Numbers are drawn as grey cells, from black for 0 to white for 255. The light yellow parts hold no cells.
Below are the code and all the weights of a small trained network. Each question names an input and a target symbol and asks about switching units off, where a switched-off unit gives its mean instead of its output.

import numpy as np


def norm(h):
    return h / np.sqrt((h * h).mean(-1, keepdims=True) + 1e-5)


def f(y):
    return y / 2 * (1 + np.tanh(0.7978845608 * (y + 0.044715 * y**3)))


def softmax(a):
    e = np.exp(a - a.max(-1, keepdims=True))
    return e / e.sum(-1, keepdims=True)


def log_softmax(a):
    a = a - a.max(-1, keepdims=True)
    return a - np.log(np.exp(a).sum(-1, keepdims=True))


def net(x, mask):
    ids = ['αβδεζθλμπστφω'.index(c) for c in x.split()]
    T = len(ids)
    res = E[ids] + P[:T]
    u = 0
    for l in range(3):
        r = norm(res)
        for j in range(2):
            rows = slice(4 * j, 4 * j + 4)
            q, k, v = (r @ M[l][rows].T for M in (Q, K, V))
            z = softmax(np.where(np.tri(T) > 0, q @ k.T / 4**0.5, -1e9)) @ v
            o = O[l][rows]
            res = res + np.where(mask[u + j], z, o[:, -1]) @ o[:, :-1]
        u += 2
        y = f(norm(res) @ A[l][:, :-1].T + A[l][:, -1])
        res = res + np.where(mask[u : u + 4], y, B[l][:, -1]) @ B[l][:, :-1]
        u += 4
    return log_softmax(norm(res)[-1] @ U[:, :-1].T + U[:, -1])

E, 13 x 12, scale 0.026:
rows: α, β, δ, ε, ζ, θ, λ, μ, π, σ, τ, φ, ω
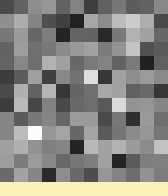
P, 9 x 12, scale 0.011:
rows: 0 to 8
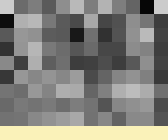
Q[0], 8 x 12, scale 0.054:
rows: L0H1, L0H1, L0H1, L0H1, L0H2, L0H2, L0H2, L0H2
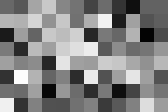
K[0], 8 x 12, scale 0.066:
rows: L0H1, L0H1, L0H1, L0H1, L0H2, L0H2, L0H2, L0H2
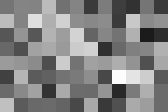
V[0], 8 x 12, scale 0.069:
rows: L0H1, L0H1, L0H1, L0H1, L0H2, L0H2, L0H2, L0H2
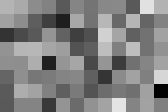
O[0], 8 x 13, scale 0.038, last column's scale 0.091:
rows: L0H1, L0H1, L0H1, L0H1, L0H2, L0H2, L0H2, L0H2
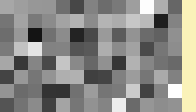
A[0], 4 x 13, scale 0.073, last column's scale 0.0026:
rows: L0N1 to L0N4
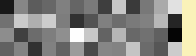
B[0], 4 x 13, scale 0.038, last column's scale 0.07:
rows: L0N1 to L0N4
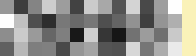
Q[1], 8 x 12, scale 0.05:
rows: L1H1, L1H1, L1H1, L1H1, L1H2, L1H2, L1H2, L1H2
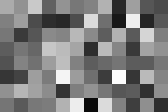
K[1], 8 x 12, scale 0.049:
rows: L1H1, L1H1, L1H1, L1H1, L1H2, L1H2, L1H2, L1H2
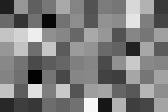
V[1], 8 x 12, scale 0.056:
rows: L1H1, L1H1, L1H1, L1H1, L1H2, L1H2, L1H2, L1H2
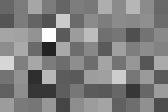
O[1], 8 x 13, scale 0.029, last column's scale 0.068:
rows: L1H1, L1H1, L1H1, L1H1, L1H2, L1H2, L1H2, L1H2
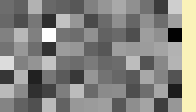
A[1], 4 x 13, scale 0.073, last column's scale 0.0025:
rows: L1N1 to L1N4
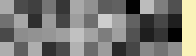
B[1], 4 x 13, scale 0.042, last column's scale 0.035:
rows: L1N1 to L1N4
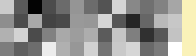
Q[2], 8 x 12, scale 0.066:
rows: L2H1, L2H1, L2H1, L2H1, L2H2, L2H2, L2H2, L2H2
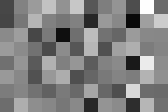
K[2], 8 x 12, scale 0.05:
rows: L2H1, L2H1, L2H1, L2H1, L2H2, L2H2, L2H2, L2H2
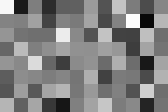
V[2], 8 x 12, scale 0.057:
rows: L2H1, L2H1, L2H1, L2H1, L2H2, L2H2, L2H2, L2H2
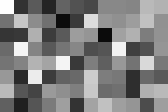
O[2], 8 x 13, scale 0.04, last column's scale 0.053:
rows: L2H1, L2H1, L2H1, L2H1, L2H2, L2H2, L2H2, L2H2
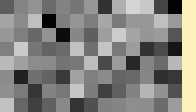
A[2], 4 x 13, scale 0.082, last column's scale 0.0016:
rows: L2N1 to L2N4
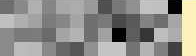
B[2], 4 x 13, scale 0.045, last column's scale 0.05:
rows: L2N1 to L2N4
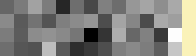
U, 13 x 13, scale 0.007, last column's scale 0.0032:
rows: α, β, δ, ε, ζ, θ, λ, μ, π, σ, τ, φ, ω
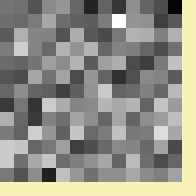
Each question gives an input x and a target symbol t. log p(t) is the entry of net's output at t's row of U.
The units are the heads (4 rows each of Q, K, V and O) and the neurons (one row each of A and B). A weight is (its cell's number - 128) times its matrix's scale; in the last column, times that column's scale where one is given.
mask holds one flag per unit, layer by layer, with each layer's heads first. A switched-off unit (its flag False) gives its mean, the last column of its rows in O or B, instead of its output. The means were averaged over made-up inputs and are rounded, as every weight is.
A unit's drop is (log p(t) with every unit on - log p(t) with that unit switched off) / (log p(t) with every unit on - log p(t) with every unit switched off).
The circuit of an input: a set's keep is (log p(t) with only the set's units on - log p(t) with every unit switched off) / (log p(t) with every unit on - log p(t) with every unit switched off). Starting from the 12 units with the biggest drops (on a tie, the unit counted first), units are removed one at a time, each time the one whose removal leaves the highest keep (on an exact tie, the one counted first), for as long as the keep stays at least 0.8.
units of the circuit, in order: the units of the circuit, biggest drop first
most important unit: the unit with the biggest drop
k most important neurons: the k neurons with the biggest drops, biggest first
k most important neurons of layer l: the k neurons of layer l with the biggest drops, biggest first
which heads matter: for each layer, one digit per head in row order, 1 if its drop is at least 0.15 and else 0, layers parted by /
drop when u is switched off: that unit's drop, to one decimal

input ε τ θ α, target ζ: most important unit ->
L0H1
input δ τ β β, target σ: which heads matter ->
10 / 00 / 11
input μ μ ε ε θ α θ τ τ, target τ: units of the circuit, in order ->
(L0H1, L0H2, L0N2)
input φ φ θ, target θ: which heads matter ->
11 / 00 / 10
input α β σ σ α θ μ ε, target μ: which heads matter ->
01 / 00 / 11
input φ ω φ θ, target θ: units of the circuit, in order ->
(L0H2, L0H1, L0N3, L2H1)
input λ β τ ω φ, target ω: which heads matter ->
01 / 10 / 10
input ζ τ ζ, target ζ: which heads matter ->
10 / 00 / 00
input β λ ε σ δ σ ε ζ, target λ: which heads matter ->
01 / 01 / 00
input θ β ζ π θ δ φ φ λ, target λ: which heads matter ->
01 / 00 / 00
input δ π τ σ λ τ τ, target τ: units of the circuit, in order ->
(L0N2, L0H1)
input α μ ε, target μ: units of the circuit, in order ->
(L0H2, L0N1)
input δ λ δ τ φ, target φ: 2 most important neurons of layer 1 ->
(L1N4, L1N2)
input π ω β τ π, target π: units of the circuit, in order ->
(L0H1)
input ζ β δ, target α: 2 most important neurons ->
(L2N3, L1N2)
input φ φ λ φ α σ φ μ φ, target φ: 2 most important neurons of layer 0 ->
(L0N1, L0N3)
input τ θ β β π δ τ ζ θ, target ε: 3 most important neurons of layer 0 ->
(L0N2, L0N3, L0N4)
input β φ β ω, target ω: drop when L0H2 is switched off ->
1.1
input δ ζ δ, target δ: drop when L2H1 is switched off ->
-0.1
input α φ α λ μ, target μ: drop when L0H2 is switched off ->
0.5
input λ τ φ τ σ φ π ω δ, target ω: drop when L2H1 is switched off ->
0.4
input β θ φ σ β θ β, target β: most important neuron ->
(L2N4)
